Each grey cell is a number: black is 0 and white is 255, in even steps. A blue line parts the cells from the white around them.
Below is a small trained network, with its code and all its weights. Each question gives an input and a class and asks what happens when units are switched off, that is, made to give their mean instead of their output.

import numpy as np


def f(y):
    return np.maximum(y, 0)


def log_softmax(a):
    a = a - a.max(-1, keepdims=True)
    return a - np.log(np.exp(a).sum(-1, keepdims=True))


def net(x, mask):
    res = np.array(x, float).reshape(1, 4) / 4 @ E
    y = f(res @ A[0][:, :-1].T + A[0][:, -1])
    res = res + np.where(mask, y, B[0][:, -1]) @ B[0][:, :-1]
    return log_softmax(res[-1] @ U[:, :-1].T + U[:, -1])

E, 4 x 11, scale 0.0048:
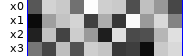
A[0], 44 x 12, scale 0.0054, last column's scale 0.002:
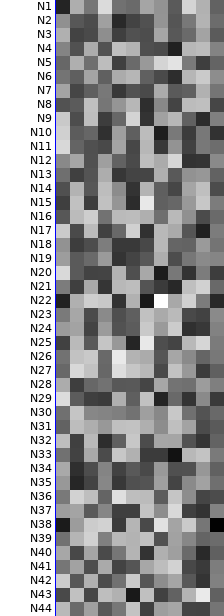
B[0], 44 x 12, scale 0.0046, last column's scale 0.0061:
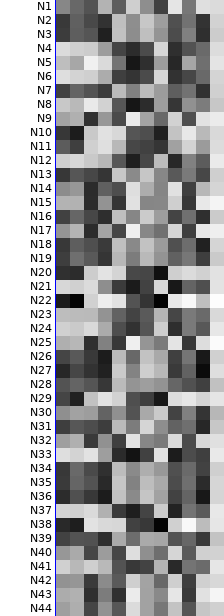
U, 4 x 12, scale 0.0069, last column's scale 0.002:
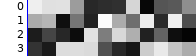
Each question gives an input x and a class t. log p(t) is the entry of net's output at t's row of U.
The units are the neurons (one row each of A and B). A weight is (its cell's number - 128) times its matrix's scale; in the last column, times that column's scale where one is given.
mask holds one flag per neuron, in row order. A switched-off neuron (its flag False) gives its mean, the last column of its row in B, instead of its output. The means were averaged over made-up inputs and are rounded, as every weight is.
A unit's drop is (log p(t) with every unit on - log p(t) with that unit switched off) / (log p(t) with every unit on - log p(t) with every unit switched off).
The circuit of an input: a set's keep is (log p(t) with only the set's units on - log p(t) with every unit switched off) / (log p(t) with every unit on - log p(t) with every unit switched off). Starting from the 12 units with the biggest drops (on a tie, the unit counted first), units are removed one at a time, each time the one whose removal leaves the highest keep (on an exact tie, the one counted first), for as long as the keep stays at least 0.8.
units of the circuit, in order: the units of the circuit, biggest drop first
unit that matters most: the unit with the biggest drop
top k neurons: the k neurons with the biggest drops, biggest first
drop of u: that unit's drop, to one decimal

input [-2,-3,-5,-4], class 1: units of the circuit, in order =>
N17
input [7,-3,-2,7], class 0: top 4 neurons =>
N33; N21; N4; N6
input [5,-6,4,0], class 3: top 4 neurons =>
N29; N20; N10; N11
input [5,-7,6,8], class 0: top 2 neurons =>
N33; N21
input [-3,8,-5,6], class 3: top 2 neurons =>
N22; N38
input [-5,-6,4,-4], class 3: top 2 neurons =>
N29; N20
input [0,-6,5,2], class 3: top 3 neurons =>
N29; N20; N10
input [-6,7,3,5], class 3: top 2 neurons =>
N22; N38
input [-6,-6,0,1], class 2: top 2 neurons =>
N22; N38
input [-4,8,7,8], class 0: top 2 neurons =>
N33; N6
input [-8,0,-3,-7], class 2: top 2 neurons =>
N18; N3
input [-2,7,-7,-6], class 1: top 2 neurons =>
N17; N9
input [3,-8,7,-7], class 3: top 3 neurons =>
N29; N20; N10
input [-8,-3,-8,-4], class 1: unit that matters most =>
N17
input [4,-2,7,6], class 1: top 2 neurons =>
N43; N25
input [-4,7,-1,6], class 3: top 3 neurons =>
N22; N38; N37
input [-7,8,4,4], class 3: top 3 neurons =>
N22; N38; N1
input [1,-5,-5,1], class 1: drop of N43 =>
-0.1
